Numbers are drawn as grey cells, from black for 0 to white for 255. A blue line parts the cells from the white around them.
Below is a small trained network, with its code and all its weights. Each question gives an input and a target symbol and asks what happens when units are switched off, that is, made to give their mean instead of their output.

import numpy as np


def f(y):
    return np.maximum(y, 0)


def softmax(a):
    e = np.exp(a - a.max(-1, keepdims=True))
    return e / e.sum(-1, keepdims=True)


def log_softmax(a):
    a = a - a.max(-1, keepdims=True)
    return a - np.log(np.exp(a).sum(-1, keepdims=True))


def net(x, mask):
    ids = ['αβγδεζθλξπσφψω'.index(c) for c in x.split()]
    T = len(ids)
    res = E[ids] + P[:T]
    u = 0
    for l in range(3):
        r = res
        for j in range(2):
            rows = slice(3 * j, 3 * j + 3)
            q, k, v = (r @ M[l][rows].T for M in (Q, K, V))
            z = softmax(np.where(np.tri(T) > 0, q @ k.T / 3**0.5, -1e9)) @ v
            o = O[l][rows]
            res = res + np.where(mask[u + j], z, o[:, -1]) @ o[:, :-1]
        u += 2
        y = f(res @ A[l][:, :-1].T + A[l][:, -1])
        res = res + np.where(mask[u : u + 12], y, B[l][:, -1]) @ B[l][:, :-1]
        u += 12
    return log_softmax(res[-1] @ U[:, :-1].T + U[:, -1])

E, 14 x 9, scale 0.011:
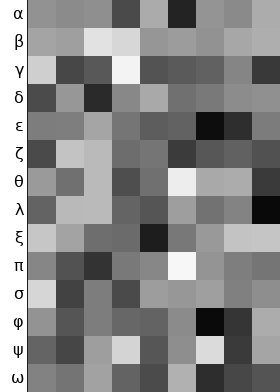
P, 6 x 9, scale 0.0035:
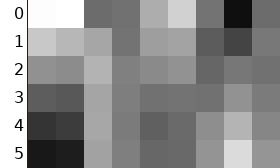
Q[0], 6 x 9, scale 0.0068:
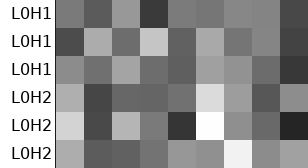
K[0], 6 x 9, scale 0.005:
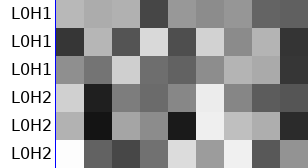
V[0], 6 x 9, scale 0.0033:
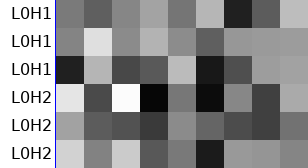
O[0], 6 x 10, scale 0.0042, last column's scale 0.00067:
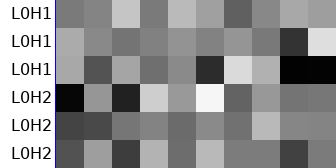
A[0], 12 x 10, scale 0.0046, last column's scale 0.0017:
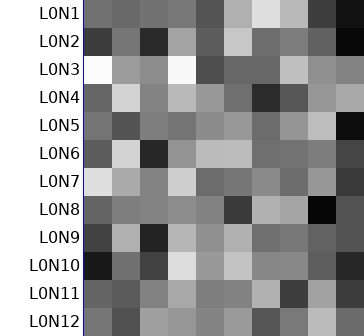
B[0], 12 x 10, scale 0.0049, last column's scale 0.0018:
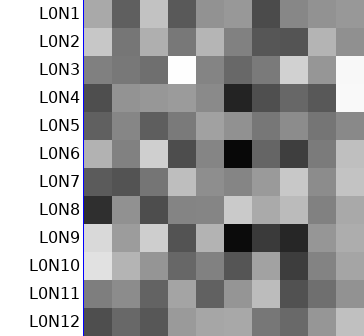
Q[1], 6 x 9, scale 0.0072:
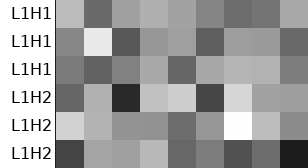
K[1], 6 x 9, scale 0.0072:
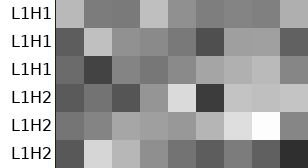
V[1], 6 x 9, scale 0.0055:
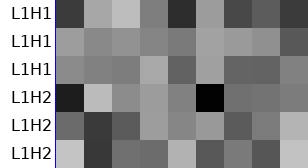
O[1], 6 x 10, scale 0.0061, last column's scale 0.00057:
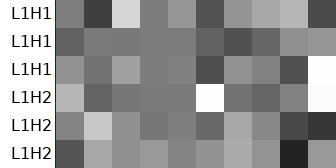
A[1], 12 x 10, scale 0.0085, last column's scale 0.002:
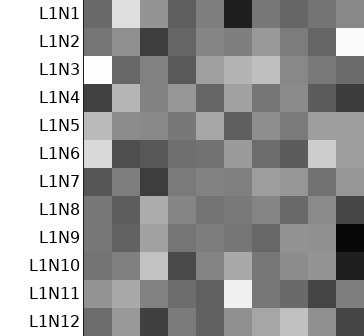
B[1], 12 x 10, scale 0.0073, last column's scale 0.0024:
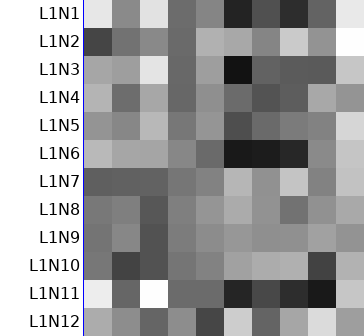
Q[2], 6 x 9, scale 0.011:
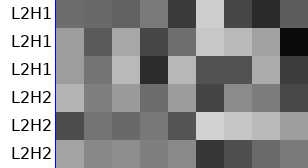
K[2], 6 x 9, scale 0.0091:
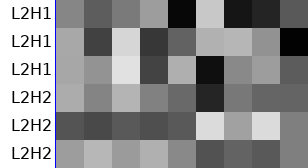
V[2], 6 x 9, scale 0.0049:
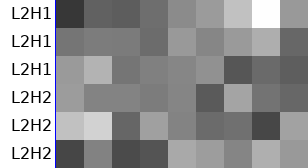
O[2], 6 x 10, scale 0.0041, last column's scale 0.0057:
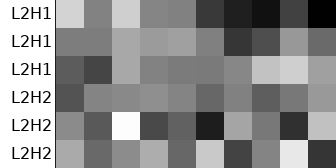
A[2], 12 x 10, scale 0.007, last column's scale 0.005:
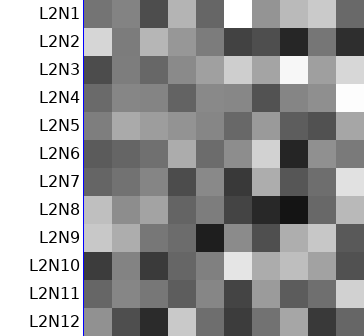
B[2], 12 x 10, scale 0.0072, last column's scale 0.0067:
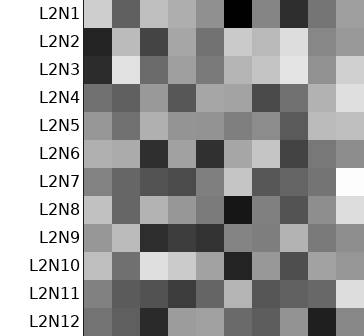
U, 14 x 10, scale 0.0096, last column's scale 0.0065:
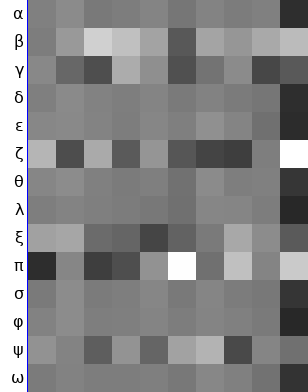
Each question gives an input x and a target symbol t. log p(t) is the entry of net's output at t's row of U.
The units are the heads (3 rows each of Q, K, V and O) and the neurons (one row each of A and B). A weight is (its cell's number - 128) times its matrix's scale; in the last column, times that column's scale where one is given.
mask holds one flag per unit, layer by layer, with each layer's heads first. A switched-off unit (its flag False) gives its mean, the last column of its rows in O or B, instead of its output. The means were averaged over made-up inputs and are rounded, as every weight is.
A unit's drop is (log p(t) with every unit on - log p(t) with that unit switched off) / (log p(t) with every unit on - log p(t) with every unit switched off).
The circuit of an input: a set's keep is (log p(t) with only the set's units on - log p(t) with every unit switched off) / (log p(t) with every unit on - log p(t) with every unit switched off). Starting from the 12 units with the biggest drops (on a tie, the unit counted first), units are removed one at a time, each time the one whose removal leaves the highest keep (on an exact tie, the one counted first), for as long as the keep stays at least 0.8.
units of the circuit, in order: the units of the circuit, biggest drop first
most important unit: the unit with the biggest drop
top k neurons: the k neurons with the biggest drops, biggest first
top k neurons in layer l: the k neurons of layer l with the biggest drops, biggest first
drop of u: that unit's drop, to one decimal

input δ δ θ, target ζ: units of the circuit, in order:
L1N11
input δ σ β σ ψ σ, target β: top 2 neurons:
L2N10, L1N11
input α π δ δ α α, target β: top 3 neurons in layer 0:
L0N8, L0N6, L0N9
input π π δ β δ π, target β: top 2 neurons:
L2N10, L1N1
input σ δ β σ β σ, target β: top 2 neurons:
L1N1, L2N10
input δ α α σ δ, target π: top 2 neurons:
L0N9, L0N10
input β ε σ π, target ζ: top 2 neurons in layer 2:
L2N8, L2N3
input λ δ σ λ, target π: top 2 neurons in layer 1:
L1N1, L1N11
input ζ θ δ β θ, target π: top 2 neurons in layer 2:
L2N8, L2N3
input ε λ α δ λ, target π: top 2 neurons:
L1N1, L2N8
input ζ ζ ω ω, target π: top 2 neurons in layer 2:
L2N8, L2N1
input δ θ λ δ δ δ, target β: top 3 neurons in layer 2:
L2N1, L2N10, L2N3
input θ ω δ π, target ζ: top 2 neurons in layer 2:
L2N3, L2N8
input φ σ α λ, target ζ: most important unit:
L1N11
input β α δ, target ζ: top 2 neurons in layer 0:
L0N9, L0N6
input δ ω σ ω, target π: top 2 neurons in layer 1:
L1N1, L1N6
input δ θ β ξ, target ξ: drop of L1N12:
0.2
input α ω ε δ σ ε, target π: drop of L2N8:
0.1
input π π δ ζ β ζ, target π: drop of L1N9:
0.0
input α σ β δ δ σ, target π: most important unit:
L1N3
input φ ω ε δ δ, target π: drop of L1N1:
0.1
